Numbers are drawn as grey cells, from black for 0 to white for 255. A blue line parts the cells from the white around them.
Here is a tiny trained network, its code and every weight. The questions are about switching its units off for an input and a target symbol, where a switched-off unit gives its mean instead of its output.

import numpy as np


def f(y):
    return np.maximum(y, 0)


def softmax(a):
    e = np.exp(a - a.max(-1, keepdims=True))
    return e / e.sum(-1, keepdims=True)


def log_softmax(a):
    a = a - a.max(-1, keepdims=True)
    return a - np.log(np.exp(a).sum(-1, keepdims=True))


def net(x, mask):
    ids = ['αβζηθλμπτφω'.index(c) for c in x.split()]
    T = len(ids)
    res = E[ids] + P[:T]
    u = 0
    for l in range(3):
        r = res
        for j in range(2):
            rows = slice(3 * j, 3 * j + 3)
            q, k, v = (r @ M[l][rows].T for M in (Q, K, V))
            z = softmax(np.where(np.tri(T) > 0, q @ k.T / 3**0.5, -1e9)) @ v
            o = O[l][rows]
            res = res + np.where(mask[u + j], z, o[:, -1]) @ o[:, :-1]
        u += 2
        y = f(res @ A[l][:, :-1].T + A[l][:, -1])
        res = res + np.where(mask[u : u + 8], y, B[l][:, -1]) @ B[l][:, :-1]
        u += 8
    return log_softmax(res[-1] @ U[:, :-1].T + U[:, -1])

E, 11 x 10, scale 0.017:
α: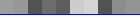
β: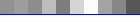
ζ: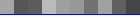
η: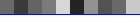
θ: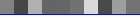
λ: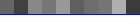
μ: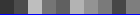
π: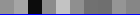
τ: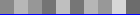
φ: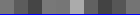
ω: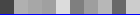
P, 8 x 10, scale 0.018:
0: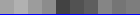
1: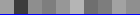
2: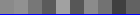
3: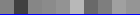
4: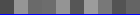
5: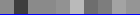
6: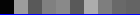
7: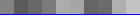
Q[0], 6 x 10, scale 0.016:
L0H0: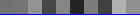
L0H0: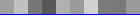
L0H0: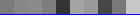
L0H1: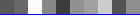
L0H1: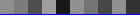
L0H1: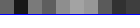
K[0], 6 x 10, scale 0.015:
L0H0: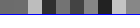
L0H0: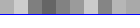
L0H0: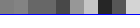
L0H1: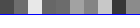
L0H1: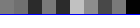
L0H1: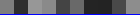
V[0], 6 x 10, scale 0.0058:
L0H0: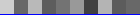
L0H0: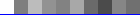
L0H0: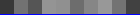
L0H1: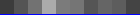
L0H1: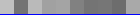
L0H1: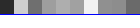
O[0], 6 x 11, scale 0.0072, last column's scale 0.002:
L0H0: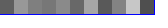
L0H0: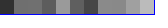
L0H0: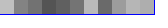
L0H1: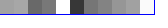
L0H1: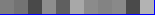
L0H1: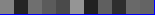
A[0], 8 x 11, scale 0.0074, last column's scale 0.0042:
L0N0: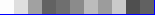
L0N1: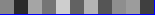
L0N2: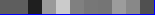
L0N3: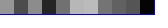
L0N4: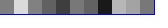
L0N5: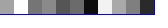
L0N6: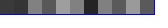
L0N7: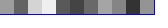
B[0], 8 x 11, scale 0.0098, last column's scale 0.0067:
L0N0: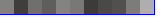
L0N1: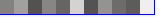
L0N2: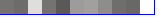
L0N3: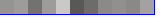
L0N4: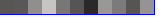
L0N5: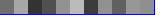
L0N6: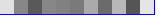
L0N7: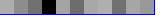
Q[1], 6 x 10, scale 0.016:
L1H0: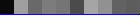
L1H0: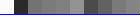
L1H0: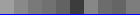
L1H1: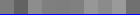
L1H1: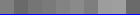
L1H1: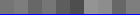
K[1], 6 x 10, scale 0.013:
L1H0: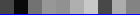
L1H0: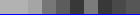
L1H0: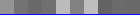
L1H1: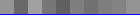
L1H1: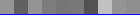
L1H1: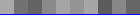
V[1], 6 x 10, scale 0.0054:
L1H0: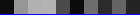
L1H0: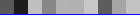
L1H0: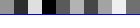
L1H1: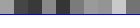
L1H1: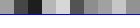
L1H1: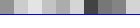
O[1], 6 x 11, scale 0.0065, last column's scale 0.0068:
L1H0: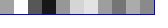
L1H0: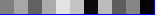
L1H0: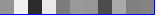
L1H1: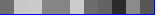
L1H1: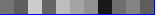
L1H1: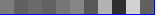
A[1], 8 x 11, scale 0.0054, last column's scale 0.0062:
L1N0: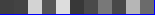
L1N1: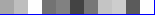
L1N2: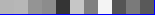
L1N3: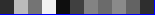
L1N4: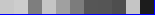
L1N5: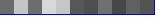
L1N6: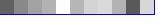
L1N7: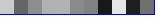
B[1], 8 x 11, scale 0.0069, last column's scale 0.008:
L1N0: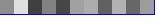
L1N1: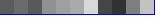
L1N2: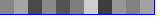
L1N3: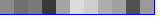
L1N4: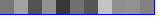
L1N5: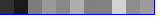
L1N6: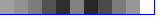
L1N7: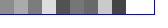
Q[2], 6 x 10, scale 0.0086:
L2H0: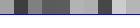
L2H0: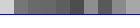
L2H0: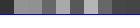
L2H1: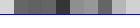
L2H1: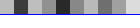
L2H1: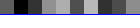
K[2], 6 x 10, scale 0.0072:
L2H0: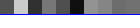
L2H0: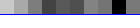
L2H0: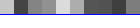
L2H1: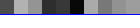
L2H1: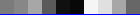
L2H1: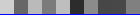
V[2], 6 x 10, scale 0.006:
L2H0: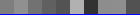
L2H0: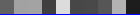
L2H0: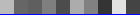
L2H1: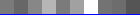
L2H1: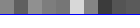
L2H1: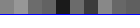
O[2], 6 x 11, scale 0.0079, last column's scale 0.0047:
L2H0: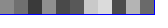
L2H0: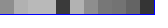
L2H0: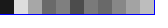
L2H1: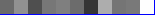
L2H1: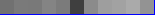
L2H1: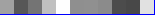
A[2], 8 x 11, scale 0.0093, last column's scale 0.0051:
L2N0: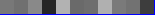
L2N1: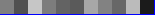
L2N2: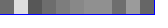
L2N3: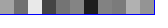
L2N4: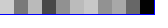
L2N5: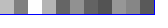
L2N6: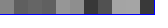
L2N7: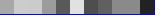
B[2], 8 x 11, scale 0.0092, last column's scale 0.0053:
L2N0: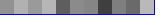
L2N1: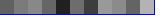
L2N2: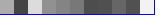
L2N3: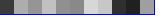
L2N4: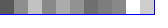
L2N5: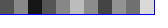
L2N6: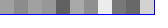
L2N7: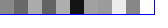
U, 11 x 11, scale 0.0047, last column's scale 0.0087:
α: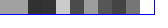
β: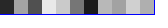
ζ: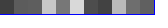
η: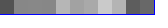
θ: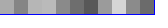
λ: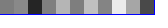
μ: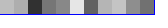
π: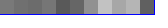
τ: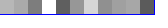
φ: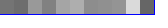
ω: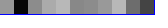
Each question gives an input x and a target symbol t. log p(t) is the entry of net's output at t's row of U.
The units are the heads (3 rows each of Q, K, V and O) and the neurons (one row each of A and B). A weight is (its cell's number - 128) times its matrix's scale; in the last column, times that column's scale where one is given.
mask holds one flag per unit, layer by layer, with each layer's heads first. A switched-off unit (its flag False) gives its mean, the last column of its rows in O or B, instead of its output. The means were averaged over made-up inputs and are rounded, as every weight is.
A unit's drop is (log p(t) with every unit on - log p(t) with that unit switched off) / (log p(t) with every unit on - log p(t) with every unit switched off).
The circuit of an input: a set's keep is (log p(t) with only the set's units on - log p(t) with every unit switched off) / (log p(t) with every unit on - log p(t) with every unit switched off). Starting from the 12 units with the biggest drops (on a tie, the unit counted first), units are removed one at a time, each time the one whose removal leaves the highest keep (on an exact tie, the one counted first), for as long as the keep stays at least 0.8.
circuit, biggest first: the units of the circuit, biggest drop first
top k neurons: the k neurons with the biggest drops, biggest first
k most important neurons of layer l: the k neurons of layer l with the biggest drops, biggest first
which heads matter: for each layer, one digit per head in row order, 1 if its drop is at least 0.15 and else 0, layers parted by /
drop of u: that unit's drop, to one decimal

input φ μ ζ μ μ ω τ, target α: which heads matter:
10 / 00 / 00
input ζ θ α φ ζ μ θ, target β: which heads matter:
00 / 10 / 00
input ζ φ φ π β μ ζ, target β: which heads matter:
00 / 10 / 00
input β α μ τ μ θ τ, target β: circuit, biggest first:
(L1H0)
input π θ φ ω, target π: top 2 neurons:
(L0N5; L2N1)
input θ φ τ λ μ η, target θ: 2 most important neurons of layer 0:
(L0N1; L0N7)
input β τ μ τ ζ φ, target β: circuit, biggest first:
(L0N7; L1H0; L1N7; L2H0)
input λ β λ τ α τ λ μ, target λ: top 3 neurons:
(L2N7; L2N5; L0N7)
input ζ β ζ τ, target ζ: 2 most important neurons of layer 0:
(L0N5; L0N7)
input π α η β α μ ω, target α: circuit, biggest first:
(L0N6; L0H1)
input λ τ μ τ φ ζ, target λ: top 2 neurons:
(L2N7; L2N5)
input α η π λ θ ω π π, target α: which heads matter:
01 / 11 / 10
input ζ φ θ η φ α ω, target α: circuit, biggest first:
(L0H1; L0N6)
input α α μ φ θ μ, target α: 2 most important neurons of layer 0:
(L0N4; L0N6)
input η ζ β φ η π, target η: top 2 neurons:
(L2N3; L0N2)
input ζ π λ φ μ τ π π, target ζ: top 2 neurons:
(L0N2; L0N5)
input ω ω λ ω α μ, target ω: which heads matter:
00 / 11 / 11
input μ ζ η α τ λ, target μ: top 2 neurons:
(L0N1; L1N6)
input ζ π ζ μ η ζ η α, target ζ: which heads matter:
00 / 10 / 00
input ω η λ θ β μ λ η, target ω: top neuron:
(L0N1)
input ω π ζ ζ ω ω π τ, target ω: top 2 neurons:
(L0N5; L0N7)
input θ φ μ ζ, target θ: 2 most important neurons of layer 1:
(L1N6; L1N7)
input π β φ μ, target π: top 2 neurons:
(L0N5; L2N1)
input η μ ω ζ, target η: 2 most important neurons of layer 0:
(L0N2; L0N7)
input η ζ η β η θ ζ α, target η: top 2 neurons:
(L2N3; L1N1)
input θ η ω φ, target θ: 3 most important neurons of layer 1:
(L1N7; L1N6; L1N1)
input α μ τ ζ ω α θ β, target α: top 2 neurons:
(L0N4; L1N2)
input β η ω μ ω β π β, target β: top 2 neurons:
(L0N7; L1N7)
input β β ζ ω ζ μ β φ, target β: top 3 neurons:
(L0N7; L1N7; L1N2)
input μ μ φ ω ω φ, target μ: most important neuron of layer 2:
(L2N6)
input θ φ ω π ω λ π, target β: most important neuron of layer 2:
(L2N5)
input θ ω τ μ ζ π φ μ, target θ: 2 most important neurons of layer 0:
(L0N7; L0N1)
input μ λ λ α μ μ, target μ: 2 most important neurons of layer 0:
(L0N1; L0N6)
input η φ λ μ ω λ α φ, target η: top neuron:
(L2N3)
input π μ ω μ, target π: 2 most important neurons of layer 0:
(L0N5; L0N4)
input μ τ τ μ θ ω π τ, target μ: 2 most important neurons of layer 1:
(L1N6; L1N1)
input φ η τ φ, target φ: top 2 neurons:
(L2N4; L0N1)
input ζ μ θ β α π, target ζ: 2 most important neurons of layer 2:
(L2N5; L2N1)
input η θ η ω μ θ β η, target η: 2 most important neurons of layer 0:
(L0N2; L0N1)
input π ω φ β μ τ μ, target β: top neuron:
(L0N6)
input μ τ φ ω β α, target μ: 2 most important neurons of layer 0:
(L0N6; L0N1)
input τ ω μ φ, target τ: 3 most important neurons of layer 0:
(L0N5; L0N7; L0N0)
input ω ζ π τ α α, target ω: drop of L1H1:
0.3
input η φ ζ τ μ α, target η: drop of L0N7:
0.0
